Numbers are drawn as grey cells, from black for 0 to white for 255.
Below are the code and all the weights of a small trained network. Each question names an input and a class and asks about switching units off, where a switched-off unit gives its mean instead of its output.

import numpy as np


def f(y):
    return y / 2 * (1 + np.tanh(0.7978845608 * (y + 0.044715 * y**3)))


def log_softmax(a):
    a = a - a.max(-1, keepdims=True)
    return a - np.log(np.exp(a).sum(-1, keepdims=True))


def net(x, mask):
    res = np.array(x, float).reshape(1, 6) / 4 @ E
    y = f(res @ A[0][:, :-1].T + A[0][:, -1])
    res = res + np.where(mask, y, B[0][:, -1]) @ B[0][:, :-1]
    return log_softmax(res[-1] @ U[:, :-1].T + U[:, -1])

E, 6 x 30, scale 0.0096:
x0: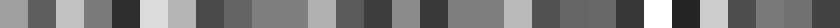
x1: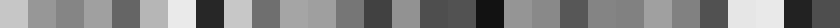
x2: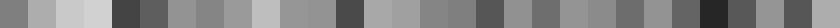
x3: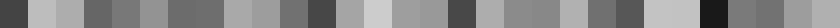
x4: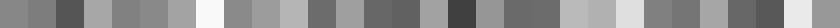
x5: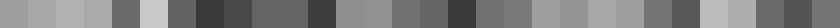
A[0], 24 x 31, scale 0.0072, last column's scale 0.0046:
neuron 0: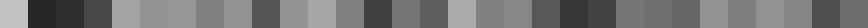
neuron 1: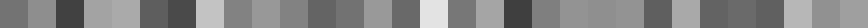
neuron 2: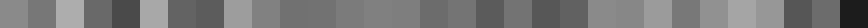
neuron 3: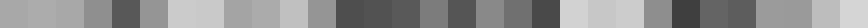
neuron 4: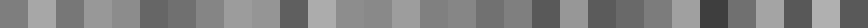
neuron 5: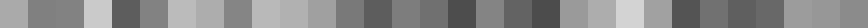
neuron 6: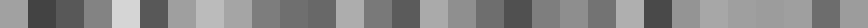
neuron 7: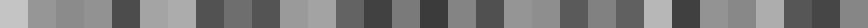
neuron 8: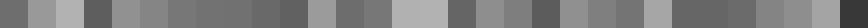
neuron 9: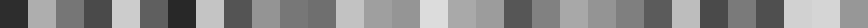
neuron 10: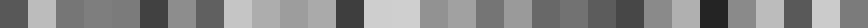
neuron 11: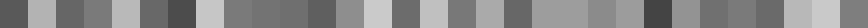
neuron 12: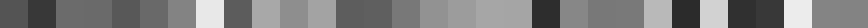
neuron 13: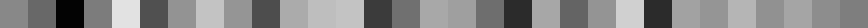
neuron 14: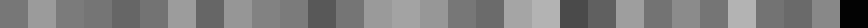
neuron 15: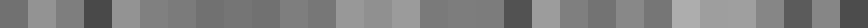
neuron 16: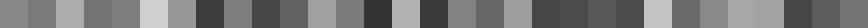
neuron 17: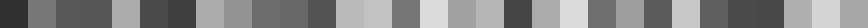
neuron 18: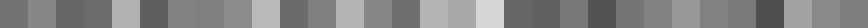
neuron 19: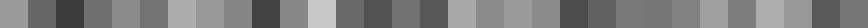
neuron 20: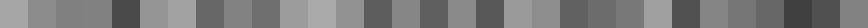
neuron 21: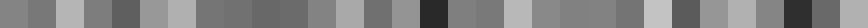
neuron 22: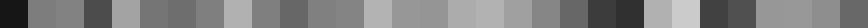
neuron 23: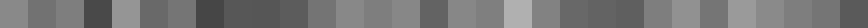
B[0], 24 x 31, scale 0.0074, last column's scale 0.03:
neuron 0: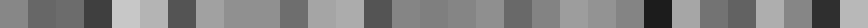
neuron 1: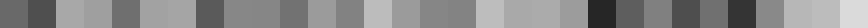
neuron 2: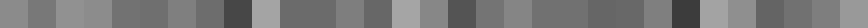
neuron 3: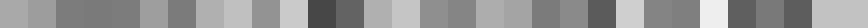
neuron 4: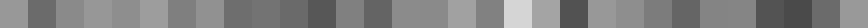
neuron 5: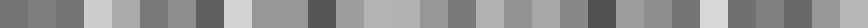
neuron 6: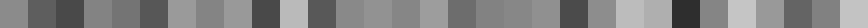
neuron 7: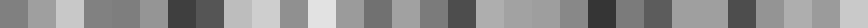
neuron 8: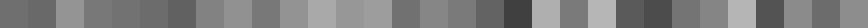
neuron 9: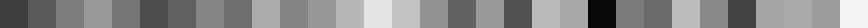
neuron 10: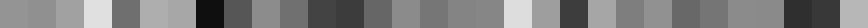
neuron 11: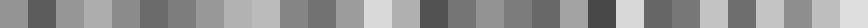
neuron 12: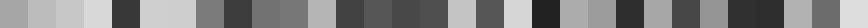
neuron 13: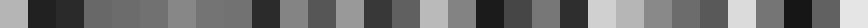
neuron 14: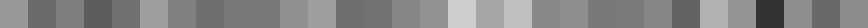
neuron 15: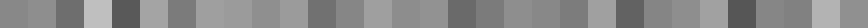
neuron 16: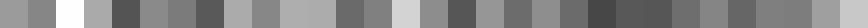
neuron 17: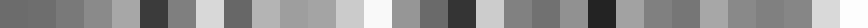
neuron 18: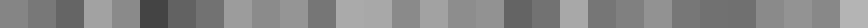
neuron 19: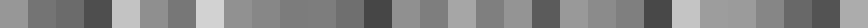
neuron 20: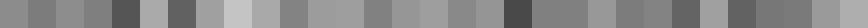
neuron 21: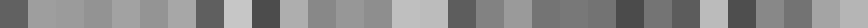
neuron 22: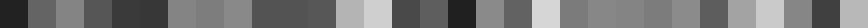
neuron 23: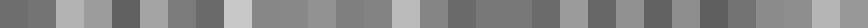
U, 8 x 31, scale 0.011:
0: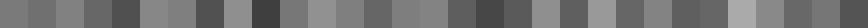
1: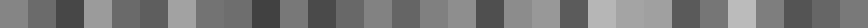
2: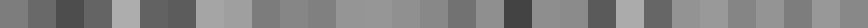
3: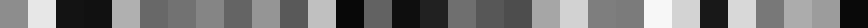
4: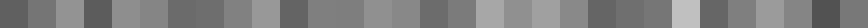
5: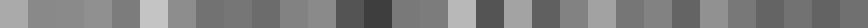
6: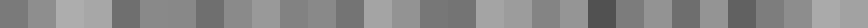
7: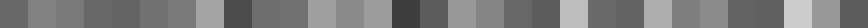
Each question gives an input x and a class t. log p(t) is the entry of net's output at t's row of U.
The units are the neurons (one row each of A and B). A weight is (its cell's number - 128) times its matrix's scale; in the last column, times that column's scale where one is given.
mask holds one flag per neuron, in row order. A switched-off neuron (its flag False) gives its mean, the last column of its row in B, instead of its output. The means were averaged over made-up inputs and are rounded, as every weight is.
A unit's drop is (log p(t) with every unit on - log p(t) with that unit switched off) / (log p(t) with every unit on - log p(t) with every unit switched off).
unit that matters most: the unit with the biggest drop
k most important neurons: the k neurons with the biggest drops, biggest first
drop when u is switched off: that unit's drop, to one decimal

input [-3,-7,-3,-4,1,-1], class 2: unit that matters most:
neuron 13
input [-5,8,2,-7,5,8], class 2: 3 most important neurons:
neuron 7; neuron 12; neuron 10
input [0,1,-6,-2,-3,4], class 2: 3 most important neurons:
neuron 12; neuron 1; neuron 10
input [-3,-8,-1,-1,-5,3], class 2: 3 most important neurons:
neuron 12; neuron 10; neuron 16
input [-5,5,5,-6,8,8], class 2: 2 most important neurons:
neuron 3; neuron 12
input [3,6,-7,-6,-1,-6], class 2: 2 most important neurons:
neuron 12; neuron 0
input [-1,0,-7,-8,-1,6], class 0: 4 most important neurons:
neuron 17; neuron 9; neuron 11; neuron 13
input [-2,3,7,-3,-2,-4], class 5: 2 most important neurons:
neuron 17; neuron 9
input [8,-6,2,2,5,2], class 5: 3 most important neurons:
neuron 12; neuron 17; neuron 9
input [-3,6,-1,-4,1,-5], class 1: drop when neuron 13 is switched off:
0.1
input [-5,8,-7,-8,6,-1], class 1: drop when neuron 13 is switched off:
0.5
